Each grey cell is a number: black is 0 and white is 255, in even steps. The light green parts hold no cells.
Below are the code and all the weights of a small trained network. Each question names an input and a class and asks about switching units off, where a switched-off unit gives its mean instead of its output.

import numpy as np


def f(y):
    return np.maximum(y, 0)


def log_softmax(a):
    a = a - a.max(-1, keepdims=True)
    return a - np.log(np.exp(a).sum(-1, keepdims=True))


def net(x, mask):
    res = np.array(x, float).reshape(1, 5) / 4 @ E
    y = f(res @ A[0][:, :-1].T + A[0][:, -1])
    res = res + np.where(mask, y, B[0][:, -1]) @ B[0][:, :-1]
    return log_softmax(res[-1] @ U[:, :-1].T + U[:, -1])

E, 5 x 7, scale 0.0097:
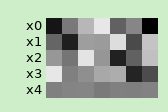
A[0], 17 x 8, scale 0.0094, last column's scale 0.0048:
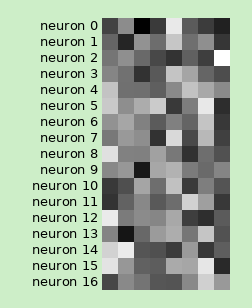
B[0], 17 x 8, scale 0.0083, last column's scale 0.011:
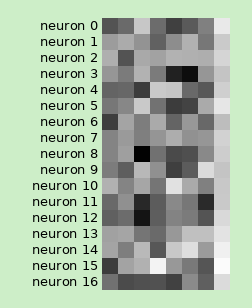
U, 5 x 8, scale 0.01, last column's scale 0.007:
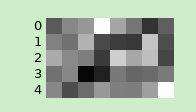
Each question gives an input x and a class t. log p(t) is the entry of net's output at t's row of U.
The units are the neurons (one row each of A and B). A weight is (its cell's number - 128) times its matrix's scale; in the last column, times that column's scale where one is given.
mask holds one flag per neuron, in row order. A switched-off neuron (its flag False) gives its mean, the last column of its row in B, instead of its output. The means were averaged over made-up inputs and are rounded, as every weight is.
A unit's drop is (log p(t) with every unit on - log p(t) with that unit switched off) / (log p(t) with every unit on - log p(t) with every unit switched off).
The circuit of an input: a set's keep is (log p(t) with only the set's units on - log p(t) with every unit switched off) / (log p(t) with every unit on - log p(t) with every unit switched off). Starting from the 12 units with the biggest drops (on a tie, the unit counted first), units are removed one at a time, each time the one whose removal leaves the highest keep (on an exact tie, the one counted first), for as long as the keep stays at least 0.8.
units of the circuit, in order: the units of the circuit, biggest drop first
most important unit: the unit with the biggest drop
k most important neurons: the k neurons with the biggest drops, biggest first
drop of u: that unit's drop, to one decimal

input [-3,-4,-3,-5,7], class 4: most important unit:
neuron 12
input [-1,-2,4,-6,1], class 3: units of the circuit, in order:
neuron 11; neuron 16
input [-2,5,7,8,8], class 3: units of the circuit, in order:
neuron 12; neuron 8
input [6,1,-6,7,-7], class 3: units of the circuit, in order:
neuron 12; neuron 15
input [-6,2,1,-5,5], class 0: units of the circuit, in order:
neuron 15; neuron 4
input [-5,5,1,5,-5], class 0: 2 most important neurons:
neuron 15; neuron 14
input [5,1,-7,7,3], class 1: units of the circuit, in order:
neuron 9; neuron 0; neuron 15
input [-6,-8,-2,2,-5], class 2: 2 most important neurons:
neuron 14; neuron 2
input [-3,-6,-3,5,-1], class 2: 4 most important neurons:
neuron 14; neuron 2; neuron 16; neuron 11
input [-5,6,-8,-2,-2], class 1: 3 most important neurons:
neuron 3; neuron 0; neuron 9
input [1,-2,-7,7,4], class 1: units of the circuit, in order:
neuron 9; neuron 0
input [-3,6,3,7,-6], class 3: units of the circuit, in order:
neuron 8; neuron 12
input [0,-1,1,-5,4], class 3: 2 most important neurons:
neuron 15; neuron 11
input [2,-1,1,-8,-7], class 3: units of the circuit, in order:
neuron 11
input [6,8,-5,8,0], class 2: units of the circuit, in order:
neuron 10; neuron 15
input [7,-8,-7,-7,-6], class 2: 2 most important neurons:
neuron 14; neuron 15
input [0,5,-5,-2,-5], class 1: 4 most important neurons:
neuron 0; neuron 3; neuron 14; neuron 9
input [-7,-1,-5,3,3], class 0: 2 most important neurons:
neuron 15; neuron 4
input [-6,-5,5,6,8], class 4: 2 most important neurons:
neuron 8; neuron 14
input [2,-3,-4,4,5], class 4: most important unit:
neuron 5
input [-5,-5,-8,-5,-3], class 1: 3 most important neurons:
neuron 3; neuron 0; neuron 9
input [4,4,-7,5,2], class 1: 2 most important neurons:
neuron 0; neuron 9
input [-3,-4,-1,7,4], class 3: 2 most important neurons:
neuron 12; neuron 8
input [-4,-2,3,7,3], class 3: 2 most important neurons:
neuron 8; neuron 12
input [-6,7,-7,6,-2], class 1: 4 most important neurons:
neuron 3; neuron 0; neuron 9; neuron 14
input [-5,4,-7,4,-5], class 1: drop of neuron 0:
0.4
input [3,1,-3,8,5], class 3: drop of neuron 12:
0.2
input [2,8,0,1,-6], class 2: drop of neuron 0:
0.0
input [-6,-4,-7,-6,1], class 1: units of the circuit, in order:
neuron 3
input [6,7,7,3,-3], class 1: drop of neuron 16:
-0.1
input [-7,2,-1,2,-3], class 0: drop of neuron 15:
0.5
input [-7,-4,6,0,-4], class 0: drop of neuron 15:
0.6
